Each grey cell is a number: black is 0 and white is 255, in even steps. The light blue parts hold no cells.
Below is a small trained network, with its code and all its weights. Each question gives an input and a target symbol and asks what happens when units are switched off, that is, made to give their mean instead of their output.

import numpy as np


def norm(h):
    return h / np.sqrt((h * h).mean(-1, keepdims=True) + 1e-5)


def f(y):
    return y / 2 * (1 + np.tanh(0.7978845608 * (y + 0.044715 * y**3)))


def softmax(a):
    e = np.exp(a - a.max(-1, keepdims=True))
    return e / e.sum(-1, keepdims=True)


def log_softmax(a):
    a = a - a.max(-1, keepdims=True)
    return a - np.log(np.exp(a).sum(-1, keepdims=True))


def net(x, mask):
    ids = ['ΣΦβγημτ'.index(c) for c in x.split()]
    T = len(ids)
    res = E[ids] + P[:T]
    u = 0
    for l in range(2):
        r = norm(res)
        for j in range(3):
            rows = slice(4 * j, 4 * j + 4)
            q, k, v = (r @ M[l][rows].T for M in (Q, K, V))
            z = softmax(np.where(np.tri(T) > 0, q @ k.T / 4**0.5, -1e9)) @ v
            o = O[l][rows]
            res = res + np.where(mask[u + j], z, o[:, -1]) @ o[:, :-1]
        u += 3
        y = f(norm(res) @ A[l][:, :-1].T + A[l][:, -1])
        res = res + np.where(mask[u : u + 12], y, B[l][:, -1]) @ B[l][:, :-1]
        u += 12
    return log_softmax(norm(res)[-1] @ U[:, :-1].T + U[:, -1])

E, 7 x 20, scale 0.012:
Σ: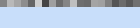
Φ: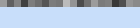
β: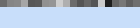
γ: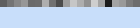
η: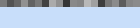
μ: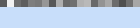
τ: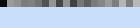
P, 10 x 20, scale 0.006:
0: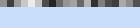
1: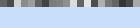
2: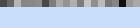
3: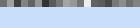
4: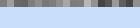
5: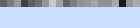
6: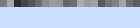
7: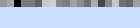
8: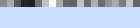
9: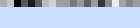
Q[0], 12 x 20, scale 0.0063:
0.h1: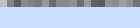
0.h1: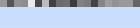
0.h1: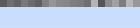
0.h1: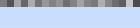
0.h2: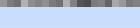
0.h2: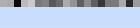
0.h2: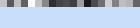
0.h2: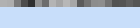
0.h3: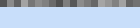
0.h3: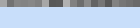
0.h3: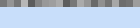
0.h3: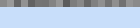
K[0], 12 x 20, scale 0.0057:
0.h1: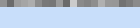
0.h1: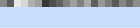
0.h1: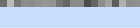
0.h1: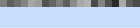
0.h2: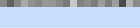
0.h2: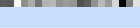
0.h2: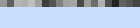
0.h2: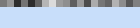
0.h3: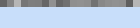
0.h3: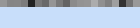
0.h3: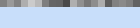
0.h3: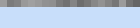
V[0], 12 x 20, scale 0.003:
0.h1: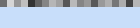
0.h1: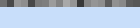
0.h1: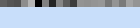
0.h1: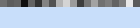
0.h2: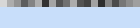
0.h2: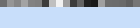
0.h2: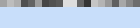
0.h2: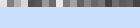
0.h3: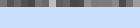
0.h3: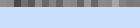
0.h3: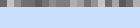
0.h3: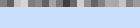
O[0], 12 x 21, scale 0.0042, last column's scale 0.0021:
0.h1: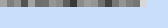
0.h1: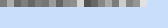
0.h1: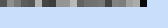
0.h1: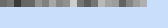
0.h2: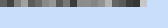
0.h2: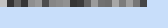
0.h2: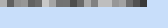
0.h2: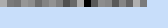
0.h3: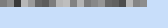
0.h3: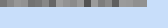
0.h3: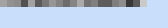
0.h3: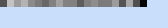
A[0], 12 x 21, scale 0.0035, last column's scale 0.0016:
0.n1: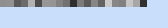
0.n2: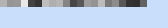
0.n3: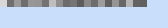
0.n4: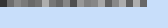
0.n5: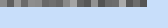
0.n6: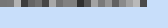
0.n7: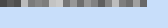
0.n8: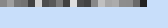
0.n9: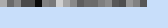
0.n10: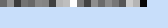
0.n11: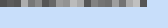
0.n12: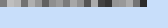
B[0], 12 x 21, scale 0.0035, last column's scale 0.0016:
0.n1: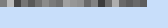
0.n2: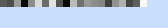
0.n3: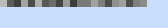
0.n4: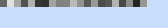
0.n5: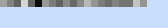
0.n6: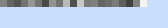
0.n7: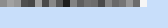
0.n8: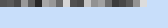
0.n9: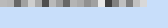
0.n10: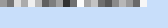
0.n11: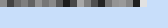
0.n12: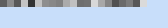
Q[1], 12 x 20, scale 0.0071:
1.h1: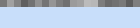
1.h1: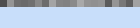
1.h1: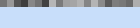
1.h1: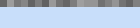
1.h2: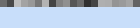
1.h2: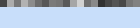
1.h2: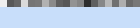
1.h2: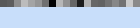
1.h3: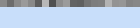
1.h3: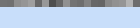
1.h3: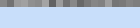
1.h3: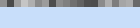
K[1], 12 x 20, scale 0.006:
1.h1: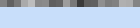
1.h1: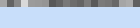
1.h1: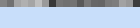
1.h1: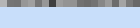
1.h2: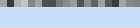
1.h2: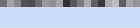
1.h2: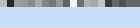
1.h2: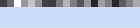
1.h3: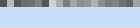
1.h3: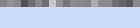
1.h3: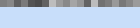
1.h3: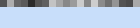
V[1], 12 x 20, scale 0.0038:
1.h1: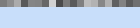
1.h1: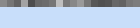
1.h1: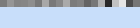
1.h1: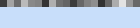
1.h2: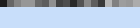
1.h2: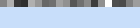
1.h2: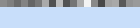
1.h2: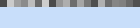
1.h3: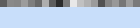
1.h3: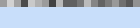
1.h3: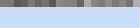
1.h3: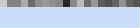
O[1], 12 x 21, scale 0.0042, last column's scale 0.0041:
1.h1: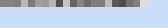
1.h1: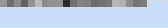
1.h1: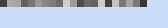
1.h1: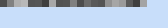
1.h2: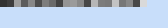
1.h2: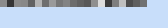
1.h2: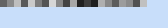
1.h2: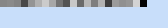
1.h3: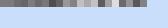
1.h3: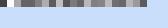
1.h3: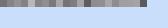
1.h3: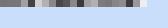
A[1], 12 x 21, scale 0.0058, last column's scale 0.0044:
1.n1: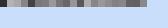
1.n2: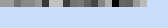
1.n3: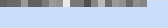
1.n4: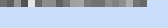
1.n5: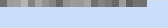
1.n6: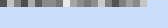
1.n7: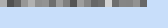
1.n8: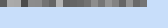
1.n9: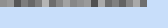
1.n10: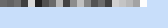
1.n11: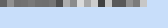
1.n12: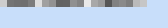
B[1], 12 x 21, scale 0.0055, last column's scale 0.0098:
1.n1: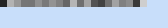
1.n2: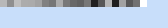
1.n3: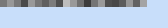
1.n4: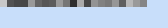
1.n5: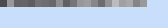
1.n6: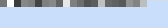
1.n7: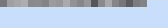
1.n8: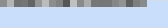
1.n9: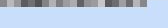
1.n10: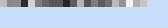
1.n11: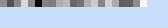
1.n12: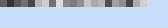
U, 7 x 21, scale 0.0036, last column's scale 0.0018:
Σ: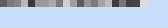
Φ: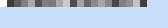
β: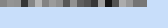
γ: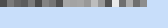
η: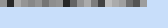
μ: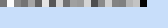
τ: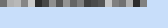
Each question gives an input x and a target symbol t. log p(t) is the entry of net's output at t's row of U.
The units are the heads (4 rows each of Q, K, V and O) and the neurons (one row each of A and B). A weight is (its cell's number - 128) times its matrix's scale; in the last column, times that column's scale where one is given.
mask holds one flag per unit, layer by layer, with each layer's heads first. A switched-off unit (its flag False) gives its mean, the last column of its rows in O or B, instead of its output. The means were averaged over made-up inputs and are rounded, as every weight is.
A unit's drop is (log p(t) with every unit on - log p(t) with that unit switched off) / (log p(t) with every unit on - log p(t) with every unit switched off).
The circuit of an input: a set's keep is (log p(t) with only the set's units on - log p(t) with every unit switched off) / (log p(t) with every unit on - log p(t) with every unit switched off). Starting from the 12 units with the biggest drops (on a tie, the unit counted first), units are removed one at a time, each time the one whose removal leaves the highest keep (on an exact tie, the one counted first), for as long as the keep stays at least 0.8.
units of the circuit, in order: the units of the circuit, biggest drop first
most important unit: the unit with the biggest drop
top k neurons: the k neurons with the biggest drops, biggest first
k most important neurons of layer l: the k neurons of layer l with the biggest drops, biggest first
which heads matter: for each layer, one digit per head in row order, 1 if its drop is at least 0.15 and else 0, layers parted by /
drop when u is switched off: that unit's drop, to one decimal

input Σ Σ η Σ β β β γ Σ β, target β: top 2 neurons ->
(1.n11 0.n2)
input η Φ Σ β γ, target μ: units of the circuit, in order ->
(1.h2)
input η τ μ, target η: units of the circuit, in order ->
(1.h1 1.n6)
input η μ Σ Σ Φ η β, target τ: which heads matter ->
000 / 010
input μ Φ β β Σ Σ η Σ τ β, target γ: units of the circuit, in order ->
(0.h2 1.n2)
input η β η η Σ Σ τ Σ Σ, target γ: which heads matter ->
010 / 010
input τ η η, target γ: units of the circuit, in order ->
(1.h2 0.h2)
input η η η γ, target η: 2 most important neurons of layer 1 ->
(1.n6 1.n3)
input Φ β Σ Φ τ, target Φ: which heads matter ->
000 / 101
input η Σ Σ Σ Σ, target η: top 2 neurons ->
(0.n2 1.n6)
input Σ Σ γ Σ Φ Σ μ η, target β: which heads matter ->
100 / 010
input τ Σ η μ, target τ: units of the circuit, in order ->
(1.h1 1.n12)
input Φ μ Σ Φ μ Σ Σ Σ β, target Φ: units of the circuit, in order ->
(0.h2 1.n1)
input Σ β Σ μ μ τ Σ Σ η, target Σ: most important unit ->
1.n10
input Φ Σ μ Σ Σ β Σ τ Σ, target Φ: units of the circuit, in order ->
(1.h1 1.h3 0.h1)
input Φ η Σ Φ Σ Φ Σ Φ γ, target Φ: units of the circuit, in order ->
(1.h1 1.n1)
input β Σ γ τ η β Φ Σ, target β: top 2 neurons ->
(1.n11 1.n3)
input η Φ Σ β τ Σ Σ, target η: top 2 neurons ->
(1.n6 1.n3)
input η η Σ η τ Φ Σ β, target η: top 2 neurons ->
(1.n6 0.n2)
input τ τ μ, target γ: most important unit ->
1.h2
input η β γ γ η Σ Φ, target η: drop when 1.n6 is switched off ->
0.3
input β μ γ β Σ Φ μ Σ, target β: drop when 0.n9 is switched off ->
0.0
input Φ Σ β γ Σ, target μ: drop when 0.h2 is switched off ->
0.1
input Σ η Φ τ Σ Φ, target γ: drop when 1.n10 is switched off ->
-0.1
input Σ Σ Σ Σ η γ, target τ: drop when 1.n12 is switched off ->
0.3
